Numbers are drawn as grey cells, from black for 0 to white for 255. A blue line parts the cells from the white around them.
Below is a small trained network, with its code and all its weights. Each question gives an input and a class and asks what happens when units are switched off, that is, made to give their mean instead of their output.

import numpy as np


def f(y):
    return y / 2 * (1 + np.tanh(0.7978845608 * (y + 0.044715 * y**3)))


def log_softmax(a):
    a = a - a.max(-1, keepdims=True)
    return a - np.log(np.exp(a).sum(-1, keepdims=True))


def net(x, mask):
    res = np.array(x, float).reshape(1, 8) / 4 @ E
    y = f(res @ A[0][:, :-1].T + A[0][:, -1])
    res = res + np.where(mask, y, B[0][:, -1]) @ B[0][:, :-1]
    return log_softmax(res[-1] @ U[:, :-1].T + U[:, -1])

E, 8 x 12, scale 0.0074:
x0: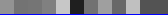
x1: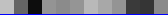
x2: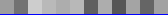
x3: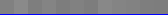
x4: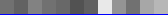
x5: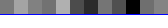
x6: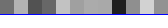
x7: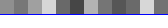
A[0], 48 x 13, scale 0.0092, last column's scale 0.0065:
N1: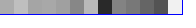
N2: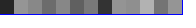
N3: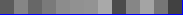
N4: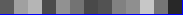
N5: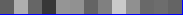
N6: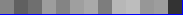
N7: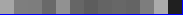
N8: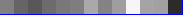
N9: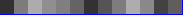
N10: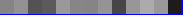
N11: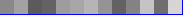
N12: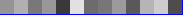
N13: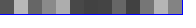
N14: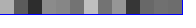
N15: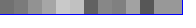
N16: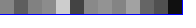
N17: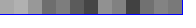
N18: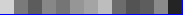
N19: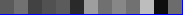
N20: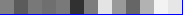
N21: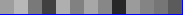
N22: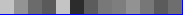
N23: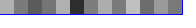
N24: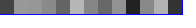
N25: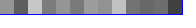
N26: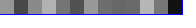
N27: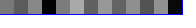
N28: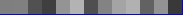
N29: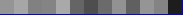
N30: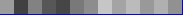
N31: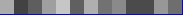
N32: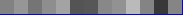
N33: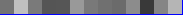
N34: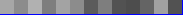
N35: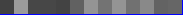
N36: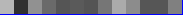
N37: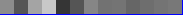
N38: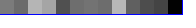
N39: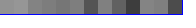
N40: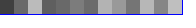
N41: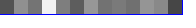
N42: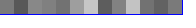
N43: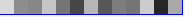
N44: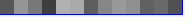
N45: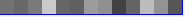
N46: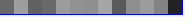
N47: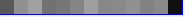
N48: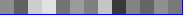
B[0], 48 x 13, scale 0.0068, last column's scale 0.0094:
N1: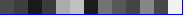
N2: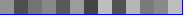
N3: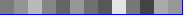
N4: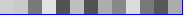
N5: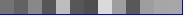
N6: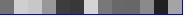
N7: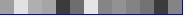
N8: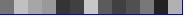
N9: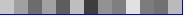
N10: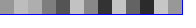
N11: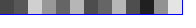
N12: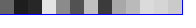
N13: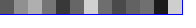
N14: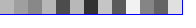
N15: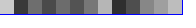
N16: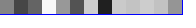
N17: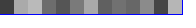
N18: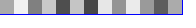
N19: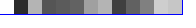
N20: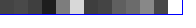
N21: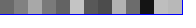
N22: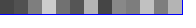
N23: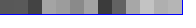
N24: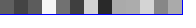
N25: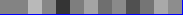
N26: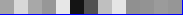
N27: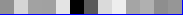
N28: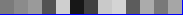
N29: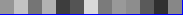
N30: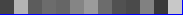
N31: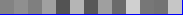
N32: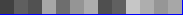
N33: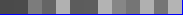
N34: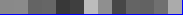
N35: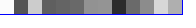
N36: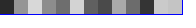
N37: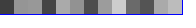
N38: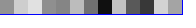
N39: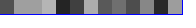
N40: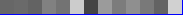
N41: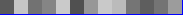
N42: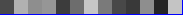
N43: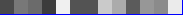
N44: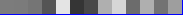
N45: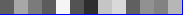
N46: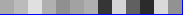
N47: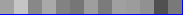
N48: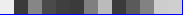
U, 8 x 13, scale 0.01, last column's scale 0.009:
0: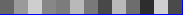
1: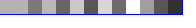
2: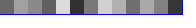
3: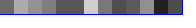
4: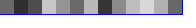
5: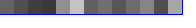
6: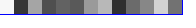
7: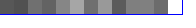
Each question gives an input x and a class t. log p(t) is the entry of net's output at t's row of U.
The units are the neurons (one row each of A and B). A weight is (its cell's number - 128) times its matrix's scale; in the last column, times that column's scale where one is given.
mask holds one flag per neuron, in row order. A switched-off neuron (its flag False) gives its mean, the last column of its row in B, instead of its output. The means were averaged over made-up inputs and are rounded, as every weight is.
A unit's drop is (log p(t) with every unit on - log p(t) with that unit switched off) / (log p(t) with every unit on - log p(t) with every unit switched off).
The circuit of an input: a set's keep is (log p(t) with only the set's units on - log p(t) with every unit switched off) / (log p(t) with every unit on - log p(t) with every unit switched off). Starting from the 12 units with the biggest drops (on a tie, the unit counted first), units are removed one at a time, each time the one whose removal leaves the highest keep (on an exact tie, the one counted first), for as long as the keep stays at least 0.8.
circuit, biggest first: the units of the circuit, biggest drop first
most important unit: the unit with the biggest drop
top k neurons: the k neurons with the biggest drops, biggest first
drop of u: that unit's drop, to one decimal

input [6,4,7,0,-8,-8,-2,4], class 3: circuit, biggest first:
(N42)
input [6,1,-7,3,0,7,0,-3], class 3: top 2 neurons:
(N13, N17)
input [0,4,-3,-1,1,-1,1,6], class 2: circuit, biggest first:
(N43, N45)
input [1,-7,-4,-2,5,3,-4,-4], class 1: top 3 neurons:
(N4, N9, N1)
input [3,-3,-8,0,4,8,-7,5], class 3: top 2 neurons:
(N13, N17)
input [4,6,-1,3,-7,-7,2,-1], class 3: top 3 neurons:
(N42, N8, N6)
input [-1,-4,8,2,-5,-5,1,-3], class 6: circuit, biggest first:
(N15, N48)
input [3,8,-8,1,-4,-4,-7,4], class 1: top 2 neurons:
(N14, N31)
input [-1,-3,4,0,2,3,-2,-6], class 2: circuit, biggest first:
(N27, N44)
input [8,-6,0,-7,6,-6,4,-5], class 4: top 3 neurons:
(N23, N16, N32)
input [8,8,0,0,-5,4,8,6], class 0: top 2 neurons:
(N21, N11)
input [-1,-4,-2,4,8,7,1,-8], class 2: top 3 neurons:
(N27, N44, N5)
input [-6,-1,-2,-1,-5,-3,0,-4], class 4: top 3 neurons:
(N12, N20, N24)
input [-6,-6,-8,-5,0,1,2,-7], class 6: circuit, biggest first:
(N35)
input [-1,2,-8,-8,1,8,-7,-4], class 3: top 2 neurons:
(N13, N17)
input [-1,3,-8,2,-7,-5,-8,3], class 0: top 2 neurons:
(N38, N36)
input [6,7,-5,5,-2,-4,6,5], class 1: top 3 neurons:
(N14, N18, N31)
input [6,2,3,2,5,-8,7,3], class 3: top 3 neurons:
(N8, N30, N6)
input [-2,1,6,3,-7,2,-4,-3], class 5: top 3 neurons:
(N1, N19, N35)
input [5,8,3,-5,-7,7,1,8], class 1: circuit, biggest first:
(N14)
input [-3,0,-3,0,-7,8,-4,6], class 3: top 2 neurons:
(N13, N39)
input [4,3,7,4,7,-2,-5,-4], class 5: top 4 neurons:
(N20, N30, N19, N35)
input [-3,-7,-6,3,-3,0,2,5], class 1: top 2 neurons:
(N4, N9)
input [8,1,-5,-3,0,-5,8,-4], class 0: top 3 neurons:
(N21, N11, N10)
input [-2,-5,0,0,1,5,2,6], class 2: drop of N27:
-0.1
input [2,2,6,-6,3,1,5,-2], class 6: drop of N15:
0.3
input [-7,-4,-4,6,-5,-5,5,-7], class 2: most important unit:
N28
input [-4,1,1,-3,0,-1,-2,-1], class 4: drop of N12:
0.2
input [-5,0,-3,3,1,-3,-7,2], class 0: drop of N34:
0.0
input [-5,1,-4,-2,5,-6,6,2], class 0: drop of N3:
0.3
